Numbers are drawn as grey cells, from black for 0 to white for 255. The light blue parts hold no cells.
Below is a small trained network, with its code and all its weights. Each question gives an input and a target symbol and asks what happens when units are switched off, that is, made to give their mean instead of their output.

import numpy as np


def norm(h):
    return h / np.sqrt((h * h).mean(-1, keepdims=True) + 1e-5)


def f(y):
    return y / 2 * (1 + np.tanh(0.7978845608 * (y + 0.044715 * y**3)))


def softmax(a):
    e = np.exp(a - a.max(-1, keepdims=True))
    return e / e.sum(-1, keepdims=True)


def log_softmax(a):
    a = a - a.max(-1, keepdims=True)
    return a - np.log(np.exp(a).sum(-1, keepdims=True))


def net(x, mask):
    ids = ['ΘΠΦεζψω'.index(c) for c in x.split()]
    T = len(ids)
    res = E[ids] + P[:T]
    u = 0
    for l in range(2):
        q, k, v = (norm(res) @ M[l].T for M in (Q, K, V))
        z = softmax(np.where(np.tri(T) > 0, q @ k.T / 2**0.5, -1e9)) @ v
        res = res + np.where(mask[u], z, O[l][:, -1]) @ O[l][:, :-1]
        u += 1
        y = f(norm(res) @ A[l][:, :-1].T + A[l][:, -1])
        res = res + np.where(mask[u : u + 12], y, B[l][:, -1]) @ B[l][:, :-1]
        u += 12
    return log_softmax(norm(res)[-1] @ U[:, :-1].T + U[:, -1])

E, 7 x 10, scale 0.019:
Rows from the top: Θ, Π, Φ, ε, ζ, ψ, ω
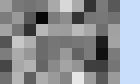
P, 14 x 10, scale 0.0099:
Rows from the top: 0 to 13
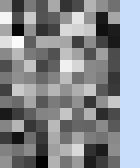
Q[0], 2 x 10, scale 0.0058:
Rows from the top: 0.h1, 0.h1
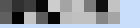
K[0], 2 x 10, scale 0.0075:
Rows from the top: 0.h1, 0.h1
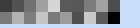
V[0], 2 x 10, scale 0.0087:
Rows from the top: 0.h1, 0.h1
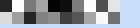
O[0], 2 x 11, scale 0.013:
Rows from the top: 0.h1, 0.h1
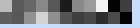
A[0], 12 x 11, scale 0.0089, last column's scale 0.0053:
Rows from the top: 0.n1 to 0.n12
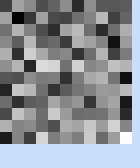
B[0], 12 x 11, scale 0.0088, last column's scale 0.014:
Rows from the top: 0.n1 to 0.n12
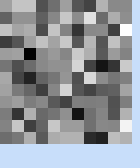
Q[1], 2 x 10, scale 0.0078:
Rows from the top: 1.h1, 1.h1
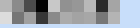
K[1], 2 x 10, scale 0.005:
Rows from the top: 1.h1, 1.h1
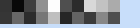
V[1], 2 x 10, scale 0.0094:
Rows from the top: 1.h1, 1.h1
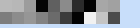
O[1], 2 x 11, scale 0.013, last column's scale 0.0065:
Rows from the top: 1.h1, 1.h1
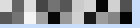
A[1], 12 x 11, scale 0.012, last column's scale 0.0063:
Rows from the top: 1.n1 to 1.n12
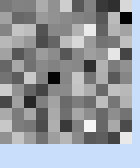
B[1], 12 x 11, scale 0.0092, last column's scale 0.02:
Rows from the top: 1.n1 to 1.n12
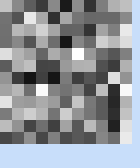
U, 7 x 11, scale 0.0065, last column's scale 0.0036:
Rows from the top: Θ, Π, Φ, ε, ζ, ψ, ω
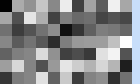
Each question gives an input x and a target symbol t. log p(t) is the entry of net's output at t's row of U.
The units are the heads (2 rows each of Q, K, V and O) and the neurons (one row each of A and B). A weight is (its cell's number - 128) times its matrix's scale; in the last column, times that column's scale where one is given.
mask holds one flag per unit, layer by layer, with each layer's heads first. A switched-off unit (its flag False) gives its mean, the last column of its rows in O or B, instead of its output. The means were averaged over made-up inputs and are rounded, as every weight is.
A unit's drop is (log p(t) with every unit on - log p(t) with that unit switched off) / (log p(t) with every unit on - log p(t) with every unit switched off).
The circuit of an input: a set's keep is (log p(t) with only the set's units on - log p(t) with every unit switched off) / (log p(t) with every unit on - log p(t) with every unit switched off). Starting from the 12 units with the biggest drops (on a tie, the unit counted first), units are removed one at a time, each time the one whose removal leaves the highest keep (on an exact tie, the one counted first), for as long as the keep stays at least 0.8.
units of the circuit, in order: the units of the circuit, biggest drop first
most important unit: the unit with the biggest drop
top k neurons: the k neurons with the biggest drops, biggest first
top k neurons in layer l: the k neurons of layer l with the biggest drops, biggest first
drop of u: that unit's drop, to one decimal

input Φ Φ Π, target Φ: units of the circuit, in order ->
0.h1; 1.n1
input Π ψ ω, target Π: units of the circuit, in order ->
1.h1; 0.h1
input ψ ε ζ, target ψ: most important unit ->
0.h1
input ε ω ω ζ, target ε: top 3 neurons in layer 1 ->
1.n7; 1.n8; 1.n3
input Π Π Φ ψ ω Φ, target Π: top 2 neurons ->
0.n6; 0.n1
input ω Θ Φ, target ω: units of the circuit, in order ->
0.h1; 1.h1; 0.n4
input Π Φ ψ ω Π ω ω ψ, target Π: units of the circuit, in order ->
1.h1; 0.h1
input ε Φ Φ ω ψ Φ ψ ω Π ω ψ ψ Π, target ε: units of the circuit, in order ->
1.h1; 0.h1; 0.n4; 1.n7
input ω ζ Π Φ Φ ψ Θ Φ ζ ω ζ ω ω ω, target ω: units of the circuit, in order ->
1.h1; 0.h1; 0.n4
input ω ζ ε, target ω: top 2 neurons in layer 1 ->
1.n4; 1.n9
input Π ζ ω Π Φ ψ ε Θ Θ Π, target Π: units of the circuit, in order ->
1.h1; 0.h1; 0.n11
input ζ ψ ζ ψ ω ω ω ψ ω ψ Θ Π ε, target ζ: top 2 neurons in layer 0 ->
0.n4; 0.n12
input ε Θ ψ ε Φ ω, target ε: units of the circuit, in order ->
0.h1; 1.h1; 1.n7
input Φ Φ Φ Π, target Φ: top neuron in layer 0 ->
0.n11
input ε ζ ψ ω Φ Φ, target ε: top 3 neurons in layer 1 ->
1.n7; 1.n8; 1.n3
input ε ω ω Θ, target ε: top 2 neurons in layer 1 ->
1.n7; 1.n8
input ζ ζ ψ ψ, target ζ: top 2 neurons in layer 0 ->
0.n6; 0.n12
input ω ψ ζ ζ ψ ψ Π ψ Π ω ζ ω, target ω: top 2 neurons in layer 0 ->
0.n4; 0.n3
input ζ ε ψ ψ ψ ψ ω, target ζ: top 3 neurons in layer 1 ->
1.n4; 1.n11; 1.n3
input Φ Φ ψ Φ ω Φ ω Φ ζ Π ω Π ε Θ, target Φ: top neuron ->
0.n1
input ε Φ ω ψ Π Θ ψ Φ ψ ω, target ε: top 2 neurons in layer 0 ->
0.n6; 0.n4
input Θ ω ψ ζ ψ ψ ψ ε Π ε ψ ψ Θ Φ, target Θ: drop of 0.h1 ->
1.0
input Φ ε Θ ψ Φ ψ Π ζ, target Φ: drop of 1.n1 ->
0.2
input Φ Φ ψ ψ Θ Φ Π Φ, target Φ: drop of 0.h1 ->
0.5
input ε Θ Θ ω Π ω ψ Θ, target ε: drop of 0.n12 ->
0.0
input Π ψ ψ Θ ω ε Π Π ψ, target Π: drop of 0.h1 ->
0.2
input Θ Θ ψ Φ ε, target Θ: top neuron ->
1.n9
